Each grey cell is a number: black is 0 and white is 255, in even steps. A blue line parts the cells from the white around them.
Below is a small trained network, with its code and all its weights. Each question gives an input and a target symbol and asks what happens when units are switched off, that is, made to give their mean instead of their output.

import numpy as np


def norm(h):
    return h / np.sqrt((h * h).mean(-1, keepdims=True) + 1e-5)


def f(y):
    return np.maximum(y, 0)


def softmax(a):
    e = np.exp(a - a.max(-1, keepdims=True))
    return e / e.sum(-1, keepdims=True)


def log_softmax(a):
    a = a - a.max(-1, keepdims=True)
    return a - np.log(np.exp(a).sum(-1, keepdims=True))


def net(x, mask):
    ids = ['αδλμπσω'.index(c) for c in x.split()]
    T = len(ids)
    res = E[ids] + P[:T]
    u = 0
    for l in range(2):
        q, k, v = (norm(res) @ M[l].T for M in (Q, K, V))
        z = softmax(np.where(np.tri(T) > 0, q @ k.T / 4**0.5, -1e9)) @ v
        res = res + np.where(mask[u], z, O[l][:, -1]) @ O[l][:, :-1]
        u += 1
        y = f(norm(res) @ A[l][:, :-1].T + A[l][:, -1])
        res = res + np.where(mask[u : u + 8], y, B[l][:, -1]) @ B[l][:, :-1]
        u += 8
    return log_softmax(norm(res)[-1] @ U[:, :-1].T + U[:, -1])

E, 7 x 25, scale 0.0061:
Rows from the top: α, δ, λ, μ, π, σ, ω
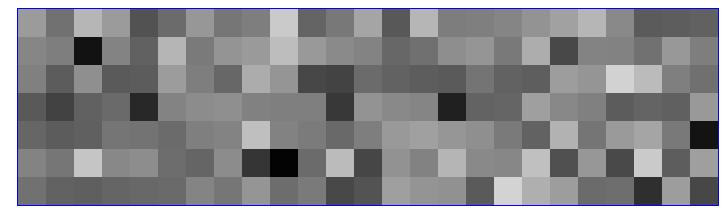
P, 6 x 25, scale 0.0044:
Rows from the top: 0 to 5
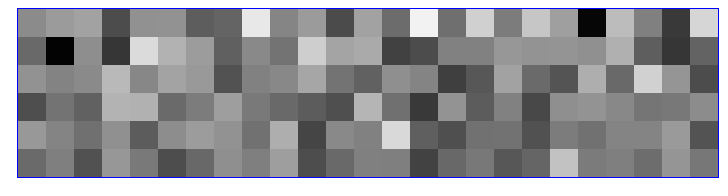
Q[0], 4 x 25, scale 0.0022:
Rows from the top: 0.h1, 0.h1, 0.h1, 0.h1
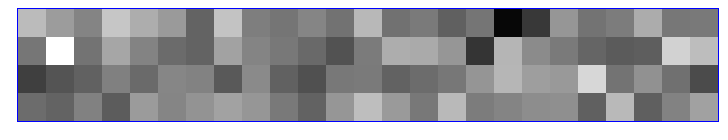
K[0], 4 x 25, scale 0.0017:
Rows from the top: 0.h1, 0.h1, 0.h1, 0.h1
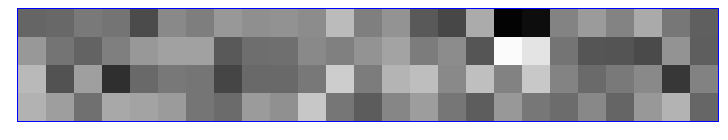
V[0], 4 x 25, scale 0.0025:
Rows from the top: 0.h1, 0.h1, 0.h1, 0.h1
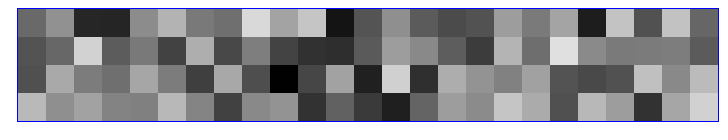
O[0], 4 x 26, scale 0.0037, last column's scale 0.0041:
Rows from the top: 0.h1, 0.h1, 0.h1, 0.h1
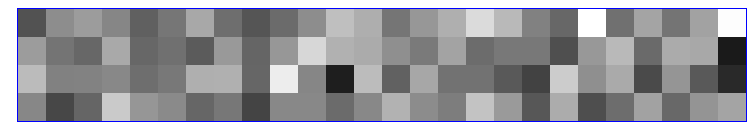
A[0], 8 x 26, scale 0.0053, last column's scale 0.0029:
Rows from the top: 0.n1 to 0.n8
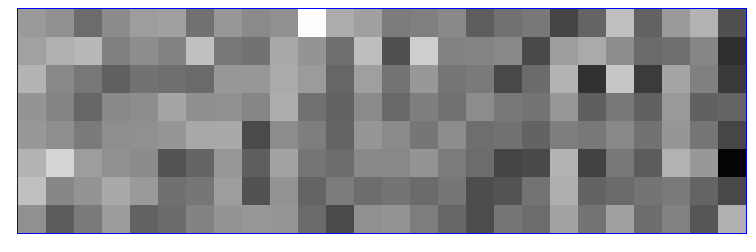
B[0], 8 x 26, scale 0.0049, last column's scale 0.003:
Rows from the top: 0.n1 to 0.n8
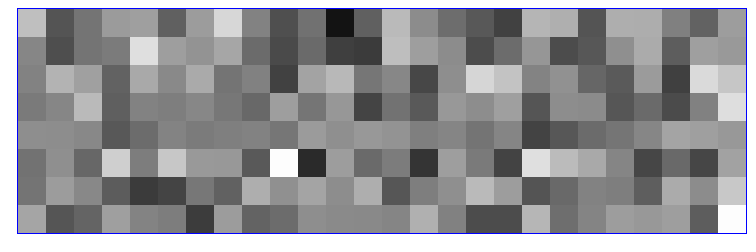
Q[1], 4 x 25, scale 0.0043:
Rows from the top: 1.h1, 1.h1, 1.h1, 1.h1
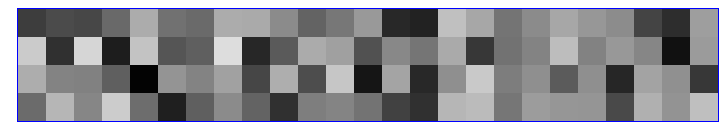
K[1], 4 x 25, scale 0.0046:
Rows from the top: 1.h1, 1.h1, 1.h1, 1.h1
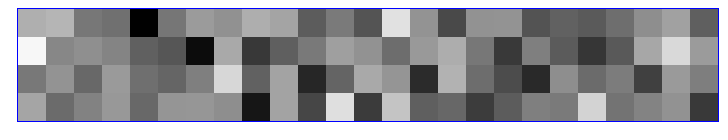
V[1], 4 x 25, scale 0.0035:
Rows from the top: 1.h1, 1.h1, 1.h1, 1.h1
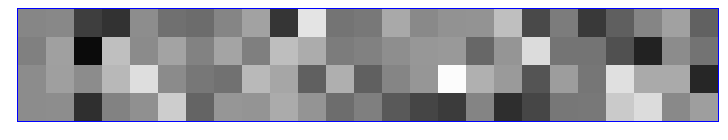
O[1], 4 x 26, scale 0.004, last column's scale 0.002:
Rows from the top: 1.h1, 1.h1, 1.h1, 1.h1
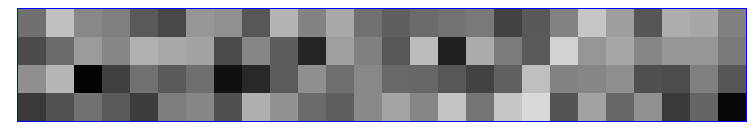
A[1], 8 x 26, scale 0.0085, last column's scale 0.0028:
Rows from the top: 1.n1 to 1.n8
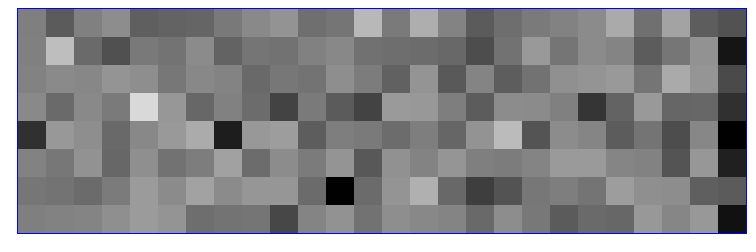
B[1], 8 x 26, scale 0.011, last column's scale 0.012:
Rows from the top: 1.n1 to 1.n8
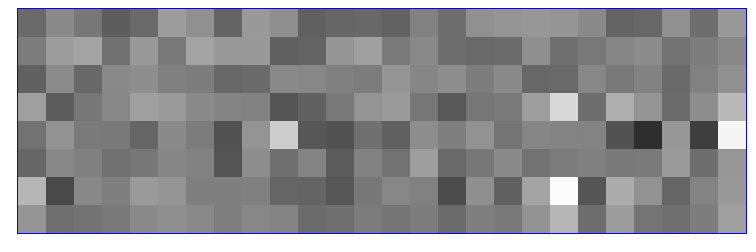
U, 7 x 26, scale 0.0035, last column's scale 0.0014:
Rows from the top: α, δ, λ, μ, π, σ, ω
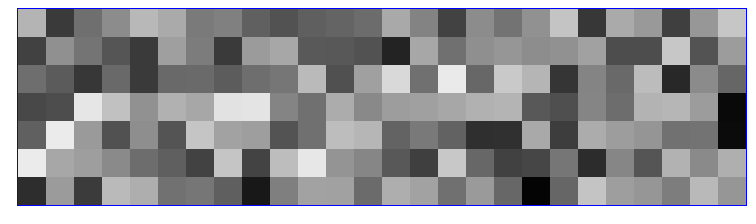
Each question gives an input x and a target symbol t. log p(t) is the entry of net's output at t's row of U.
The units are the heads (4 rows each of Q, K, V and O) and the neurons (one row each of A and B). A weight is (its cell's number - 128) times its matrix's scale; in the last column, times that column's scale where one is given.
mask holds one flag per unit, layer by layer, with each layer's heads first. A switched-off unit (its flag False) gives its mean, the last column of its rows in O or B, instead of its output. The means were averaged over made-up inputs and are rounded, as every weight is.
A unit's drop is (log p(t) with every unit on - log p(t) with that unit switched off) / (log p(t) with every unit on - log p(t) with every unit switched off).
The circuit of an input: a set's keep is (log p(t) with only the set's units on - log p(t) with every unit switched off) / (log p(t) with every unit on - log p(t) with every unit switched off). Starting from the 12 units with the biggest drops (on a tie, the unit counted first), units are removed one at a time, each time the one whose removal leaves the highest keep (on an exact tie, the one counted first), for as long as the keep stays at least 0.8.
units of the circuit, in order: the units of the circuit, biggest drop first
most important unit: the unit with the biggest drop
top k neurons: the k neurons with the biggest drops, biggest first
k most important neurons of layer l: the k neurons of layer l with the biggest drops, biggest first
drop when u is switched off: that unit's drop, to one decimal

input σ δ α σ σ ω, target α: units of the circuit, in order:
0.n8; 1.n5
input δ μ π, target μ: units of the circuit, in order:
1.h1; 1.n5
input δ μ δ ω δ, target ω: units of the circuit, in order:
1.h1; 1.n5; 1.n3
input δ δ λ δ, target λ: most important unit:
1.h1
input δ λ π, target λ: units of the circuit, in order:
1.h1; 1.n5
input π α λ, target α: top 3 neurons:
1.n5; 1.n8; 0.n7
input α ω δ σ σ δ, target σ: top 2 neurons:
0.n3; 1.n5
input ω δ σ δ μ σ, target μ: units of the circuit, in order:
0.n7; 1.h1; 0.h1; 1.n5
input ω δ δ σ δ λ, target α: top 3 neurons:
1.n7; 0.n8; 1.n5
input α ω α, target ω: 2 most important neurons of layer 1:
1.n5; 1.n3
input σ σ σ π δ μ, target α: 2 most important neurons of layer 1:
1.n5; 1.n1
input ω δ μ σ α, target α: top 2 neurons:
0.n2; 1.n5
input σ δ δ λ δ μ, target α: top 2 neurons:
0.n8; 1.n7
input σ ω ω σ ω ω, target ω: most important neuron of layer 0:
0.n3
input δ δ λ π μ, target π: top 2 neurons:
1.n2; 1.n5
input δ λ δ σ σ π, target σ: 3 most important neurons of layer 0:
0.n3; 0.n7; 0.n8
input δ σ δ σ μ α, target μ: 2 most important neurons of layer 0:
0.n3; 0.n7
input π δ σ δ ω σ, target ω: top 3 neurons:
0.n7; 1.n3; 1.n5
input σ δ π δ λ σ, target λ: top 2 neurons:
0.n7; 1.n5
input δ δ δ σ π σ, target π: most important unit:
0.n7
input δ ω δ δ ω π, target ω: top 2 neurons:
1.n5; 1.n3
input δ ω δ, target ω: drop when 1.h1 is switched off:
0.9
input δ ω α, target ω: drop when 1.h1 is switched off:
1.0
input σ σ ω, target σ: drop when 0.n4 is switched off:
0.1
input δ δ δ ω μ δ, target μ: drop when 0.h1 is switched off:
0.9
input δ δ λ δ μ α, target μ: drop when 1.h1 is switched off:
1.1
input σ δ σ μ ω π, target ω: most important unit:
0.n3
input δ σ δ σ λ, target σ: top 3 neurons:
0.n7; 0.n3; 1.n5
